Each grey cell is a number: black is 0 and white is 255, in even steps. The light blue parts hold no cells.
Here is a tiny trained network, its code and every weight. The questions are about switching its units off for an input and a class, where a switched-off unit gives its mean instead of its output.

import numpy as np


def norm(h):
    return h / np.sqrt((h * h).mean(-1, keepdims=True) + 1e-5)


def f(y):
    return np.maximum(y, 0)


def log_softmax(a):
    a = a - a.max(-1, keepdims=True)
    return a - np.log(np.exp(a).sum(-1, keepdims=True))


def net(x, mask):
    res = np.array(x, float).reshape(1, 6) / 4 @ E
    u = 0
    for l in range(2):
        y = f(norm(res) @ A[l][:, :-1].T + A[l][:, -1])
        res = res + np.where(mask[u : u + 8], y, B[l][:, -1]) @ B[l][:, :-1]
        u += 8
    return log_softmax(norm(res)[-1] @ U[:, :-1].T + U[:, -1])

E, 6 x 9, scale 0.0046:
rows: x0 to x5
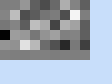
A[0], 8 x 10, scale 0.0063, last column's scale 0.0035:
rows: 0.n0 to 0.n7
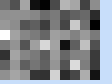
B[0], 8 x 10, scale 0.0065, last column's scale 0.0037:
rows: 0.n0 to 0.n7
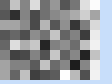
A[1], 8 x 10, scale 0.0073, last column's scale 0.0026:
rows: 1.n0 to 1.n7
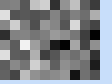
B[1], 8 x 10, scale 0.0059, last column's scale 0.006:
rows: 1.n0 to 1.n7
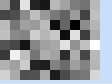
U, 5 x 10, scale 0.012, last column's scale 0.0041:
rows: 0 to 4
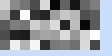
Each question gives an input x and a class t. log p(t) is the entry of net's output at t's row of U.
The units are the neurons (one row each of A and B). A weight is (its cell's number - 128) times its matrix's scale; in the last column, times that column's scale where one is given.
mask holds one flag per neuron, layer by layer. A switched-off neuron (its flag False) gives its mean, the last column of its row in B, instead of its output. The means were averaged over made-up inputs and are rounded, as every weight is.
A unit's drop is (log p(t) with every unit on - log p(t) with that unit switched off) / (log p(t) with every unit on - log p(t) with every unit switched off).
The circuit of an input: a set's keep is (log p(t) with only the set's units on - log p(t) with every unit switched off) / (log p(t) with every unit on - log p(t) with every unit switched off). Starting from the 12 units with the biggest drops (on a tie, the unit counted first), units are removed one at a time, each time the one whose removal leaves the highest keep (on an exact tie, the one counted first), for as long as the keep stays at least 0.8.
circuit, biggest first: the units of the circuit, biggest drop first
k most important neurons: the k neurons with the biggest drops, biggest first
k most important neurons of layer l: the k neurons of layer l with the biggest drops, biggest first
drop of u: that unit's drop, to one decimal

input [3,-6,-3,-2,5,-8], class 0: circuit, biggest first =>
[1.n7]
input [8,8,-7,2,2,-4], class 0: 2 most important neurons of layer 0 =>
[0.n2; 0.n4]
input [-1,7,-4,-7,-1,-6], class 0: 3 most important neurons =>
[0.n2; 1.n2; 0.n5]
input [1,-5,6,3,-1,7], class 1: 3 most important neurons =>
[1.n0; 0.n6; 1.n6]
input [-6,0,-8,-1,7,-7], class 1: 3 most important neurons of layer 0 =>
[0.n7; 0.n4; 0.n0]
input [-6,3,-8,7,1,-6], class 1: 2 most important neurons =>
[0.n7; 0.n4]
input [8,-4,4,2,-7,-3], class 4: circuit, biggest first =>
[0.n0; 1.n4]
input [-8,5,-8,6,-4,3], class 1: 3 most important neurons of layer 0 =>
[0.n7; 0.n0; 0.n5]
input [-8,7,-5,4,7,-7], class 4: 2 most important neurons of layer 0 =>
[0.n4; 0.n3]
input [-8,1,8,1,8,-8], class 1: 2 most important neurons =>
[1.n0; 1.n6]
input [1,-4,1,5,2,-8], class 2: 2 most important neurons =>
[1.n3; 0.n6]
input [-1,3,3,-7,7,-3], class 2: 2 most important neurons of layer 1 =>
[1.n5; 1.n1]
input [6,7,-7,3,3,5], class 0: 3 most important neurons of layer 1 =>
[1.n2; 1.n0; 1.n6]
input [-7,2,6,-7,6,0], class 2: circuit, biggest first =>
[1.n5]
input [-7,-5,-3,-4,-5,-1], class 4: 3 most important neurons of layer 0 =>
[0.n4; 0.n6; 0.n2]
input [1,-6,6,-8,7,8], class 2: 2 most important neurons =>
[1.n5; 0.n6]
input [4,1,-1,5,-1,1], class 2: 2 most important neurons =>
[0.n5; 0.n4]
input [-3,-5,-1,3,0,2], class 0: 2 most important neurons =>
[1.n7; 0.n0]
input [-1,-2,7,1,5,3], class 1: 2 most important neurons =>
[1.n0; 1.n6]
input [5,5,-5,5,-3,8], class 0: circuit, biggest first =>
[1.n2]
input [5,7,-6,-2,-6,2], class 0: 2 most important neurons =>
[1.n4; 0.n2]
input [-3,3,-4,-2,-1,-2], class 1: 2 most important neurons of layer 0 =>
[0.n7; 0.n0]
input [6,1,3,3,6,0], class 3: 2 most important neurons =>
[1.n4; 0.n4]
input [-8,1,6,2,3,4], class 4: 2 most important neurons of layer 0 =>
[0.n4; 0.n7]
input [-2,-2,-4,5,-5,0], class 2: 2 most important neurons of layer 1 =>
[1.n3; 1.n4]
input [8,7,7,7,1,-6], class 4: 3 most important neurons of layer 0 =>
[0.n0; 0.n7; 0.n3]
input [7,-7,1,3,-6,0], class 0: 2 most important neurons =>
[1.n7; 1.n4]
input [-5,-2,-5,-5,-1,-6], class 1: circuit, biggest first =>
[0.n7]
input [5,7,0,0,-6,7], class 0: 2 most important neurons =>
[1.n4; 0.n4]
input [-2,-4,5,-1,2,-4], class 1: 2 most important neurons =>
[1.n0; 0.n6]
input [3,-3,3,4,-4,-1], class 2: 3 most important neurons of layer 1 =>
[1.n3; 1.n4; 1.n2]
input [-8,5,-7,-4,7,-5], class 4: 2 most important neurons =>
[0.n4; 1.n0]
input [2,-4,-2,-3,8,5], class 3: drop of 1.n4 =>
1.1
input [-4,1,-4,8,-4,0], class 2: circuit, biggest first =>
[1.n3]
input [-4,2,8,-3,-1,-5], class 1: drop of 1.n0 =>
0.2
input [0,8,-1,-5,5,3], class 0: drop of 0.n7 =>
0.0
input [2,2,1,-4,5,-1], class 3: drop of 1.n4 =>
1.0
